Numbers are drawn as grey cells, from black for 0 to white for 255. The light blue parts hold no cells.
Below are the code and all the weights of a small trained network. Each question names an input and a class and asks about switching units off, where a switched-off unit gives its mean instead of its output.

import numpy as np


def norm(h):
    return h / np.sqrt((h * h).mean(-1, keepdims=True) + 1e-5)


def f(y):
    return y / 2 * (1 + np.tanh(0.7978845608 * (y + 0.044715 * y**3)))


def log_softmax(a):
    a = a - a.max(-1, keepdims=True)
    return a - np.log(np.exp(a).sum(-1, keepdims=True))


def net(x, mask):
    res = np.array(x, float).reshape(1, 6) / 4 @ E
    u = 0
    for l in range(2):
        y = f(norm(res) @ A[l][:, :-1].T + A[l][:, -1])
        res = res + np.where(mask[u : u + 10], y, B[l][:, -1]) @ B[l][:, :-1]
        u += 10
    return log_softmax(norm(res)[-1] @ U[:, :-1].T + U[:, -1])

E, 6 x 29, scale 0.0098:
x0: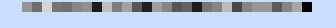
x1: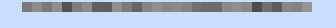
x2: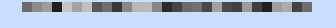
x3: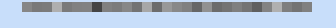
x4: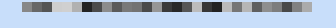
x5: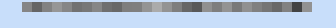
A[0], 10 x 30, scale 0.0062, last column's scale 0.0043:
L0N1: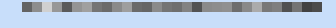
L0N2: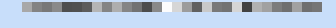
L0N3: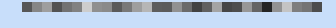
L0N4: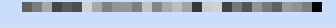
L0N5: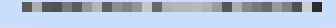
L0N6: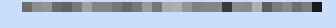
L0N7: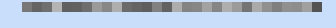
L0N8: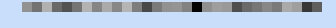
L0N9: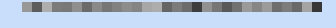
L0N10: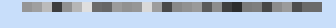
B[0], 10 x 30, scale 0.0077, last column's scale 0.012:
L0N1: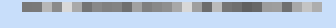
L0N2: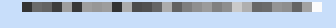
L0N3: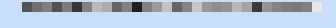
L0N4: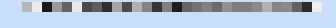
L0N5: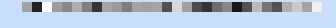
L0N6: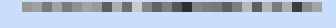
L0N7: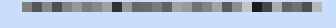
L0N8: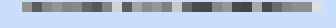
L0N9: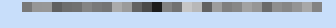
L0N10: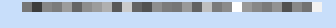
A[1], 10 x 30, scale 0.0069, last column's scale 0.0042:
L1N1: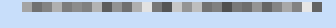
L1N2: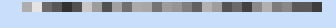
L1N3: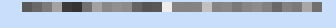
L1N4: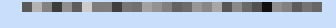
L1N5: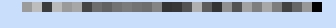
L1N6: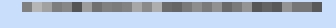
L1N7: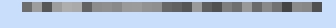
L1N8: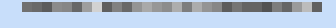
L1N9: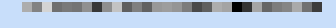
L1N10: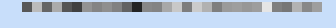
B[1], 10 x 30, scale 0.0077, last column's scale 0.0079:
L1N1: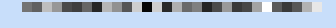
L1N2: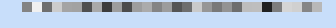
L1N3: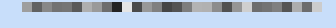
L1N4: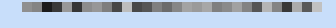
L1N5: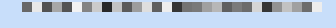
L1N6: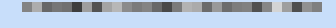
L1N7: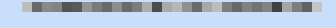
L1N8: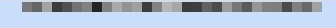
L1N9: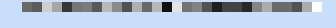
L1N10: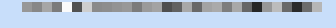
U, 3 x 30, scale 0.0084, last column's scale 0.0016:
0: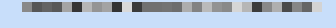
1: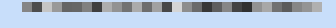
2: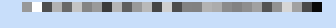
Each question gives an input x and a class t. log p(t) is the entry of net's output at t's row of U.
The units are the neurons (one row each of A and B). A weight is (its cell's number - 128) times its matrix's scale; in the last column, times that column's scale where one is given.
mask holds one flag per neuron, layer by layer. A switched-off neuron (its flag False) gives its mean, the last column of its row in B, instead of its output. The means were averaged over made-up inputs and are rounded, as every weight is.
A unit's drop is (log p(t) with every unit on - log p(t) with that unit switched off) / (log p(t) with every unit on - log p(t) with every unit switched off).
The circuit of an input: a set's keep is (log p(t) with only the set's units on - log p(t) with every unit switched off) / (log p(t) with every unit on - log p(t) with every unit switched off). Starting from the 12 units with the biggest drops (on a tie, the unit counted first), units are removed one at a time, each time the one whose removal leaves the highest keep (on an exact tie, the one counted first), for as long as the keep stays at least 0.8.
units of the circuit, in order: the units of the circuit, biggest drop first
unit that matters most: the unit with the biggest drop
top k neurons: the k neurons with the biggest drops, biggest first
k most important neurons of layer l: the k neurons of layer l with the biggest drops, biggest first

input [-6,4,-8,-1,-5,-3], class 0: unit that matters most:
L0N2
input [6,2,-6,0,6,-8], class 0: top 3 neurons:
L0N4; L0N5; L0N8
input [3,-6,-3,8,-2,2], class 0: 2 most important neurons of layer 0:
L0N2; L0N5
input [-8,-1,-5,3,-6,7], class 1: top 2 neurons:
L0N5; L1N1
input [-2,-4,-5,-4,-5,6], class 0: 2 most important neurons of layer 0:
L0N2; L0N7
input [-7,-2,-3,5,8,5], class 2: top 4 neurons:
L1N5; L0N5; L0N8; L1N9
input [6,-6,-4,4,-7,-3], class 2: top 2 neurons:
L0N4; L0N5
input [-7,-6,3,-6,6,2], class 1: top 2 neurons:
L1N1; L0N4
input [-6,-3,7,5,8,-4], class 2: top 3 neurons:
L1N5; L0N2; L0N7
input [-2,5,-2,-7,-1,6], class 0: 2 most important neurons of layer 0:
L0N2; L0N8
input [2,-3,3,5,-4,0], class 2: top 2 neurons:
L0N4; L0N2
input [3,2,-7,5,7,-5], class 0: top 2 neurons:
L0N4; L1N10
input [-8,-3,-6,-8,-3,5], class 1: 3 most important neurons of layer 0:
L0N5; L0N3; L0N10
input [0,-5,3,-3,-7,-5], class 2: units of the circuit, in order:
L0N4
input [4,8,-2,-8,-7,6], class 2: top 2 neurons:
L0N4; L0N5
